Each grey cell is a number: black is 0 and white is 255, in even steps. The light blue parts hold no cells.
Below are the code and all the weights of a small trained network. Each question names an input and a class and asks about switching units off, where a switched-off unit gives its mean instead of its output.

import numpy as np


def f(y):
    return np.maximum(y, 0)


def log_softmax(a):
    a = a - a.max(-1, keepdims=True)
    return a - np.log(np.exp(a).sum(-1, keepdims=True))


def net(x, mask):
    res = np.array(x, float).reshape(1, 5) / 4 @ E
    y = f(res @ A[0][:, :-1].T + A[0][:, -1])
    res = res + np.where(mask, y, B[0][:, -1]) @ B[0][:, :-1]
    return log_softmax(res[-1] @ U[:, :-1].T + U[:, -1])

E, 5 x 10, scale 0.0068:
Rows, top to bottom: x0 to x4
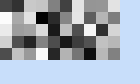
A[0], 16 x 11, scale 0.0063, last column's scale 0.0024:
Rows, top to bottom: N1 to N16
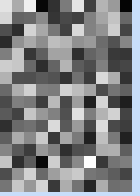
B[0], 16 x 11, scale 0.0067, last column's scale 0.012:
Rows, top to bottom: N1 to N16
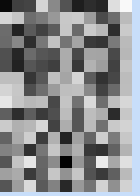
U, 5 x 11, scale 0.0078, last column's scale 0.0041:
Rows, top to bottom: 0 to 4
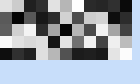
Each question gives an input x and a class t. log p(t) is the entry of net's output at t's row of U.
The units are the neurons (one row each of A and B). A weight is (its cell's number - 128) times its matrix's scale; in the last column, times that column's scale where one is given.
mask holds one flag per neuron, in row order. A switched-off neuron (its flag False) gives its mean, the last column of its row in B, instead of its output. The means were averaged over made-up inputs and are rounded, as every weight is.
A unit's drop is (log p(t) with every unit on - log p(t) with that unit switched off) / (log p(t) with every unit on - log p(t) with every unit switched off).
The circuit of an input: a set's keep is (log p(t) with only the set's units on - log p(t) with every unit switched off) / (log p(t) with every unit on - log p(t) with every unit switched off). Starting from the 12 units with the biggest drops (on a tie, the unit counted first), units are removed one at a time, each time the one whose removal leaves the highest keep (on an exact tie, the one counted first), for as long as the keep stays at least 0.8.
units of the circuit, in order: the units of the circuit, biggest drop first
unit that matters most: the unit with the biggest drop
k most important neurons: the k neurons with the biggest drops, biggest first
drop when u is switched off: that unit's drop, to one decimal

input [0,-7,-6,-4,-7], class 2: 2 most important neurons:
[N14; N1]
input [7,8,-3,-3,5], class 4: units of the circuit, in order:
[N1]
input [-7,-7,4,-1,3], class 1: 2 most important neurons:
[N1; N5]
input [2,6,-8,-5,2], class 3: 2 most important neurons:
[N9; N11]
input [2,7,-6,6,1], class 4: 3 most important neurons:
[N1; N8; N15]
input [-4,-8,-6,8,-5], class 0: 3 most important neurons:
[N1; N13; N7]
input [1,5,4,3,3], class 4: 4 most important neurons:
[N1; N9; N11; N14]
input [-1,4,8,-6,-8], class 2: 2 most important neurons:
[N14; N9]
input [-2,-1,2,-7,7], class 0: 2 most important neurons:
[N8; N14]
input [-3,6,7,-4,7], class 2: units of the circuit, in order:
[N16; N12]
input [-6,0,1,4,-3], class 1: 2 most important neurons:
[N6; N5]
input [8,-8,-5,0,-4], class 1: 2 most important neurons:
[N3; N1]
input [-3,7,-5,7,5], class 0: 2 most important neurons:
[N7; N2]
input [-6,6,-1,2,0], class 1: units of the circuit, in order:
[N6]
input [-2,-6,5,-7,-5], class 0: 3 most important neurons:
[N1; N8; N4]
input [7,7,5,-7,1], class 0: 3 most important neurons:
[N8; N15; N6]
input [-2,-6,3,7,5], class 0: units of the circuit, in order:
[N1; N13]
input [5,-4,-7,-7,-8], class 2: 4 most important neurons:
[N14; N7; N2; N13]
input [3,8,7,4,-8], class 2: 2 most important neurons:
[N14; N9]
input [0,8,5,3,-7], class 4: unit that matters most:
N1
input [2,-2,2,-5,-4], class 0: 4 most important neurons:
[N1; N16; N8; N12]
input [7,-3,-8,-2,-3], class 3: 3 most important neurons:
[N11; N9; N6]
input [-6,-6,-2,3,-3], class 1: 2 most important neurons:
[N1; N5]
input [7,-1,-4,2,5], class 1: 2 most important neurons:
[N3; N10]
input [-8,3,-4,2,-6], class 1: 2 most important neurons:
[N6; N5]
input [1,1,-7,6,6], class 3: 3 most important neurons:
[N9; N11; N14]
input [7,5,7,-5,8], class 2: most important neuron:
[N16]
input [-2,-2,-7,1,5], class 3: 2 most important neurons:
[N9; N11]
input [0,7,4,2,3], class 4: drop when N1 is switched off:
0.9
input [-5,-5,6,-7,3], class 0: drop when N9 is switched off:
0.2
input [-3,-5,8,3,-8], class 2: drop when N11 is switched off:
0.2
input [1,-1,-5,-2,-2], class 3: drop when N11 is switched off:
0.1
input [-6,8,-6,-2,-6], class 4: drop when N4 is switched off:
0.0
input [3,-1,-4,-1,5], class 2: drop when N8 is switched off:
0.1
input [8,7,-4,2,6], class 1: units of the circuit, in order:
[N10]
